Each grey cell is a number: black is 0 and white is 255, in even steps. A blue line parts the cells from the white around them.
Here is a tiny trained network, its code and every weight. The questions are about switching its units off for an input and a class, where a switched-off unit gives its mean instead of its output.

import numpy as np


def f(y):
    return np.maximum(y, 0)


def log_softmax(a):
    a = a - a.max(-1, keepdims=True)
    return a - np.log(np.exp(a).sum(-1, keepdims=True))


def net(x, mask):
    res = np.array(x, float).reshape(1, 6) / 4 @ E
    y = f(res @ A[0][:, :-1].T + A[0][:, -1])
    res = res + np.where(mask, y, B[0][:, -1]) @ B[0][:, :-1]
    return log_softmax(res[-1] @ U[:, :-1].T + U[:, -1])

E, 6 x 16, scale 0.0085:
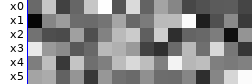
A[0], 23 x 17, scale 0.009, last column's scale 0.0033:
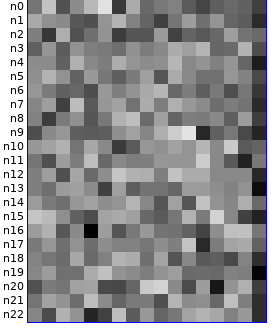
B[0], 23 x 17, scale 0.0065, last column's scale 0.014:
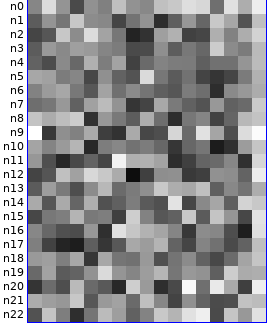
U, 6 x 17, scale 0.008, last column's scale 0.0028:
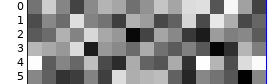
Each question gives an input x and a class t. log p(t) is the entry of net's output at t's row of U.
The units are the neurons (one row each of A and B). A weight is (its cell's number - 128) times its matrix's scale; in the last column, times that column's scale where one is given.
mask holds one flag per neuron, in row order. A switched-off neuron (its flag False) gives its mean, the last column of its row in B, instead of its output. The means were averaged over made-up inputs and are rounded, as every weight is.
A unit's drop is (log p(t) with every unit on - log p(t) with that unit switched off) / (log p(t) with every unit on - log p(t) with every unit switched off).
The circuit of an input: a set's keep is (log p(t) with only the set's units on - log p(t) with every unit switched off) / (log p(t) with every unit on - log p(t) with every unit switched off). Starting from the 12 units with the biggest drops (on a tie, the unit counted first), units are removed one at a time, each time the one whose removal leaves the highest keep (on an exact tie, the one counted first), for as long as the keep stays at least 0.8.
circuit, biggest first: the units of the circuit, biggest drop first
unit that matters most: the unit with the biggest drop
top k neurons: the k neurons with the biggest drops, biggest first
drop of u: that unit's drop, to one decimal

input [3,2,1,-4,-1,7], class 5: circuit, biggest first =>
(n16)
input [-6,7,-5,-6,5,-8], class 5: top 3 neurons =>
(n11 n14 n0)
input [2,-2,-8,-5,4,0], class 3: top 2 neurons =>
(n10 n21)
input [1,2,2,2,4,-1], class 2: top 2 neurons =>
(n20 n12)
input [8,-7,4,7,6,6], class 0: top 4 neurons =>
(n0 n9 n20 n19)
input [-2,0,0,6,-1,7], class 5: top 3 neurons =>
(n16 n20 n17)
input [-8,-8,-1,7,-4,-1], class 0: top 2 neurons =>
(n22 n9)
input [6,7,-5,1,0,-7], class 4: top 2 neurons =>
(n9 n22)
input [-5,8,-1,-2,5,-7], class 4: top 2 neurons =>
(n9 n16)
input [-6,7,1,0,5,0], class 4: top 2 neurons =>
(n9 n0)
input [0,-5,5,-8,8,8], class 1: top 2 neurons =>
(n20 n2)
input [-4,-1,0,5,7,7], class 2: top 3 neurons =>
(n12 n11 n7)
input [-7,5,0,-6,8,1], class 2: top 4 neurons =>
(n12 n0 n7 n3)
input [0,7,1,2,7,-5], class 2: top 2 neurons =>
(n12 n7)
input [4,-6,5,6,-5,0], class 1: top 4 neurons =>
(n9 n15 n1 n12)
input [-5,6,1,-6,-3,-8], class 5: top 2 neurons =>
(n11 n15)
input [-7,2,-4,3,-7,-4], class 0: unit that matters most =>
n22
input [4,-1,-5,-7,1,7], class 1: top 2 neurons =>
(n20 n11)
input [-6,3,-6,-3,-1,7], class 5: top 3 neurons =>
(n16 n17 n0)
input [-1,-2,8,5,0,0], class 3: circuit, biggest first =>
(n8)
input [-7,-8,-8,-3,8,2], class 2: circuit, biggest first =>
(n12 n9)
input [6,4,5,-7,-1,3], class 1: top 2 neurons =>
(n20 n22)
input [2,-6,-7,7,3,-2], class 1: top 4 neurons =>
(n15 n9 n1 n8)
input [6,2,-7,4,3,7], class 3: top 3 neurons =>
(n21 n5 n10)
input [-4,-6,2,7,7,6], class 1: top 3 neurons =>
(n15 n9 n1)
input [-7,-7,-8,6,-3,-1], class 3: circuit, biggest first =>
(n10 n9)
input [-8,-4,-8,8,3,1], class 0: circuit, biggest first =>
(n22)
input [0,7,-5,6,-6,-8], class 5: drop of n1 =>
-0.1
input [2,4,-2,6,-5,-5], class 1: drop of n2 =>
0.0
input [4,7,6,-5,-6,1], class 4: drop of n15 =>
0.1
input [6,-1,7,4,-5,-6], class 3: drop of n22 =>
0.5
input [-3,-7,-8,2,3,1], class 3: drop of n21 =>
0.2
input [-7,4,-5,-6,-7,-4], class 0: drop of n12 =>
0.6
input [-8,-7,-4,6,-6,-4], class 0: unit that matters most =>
n22
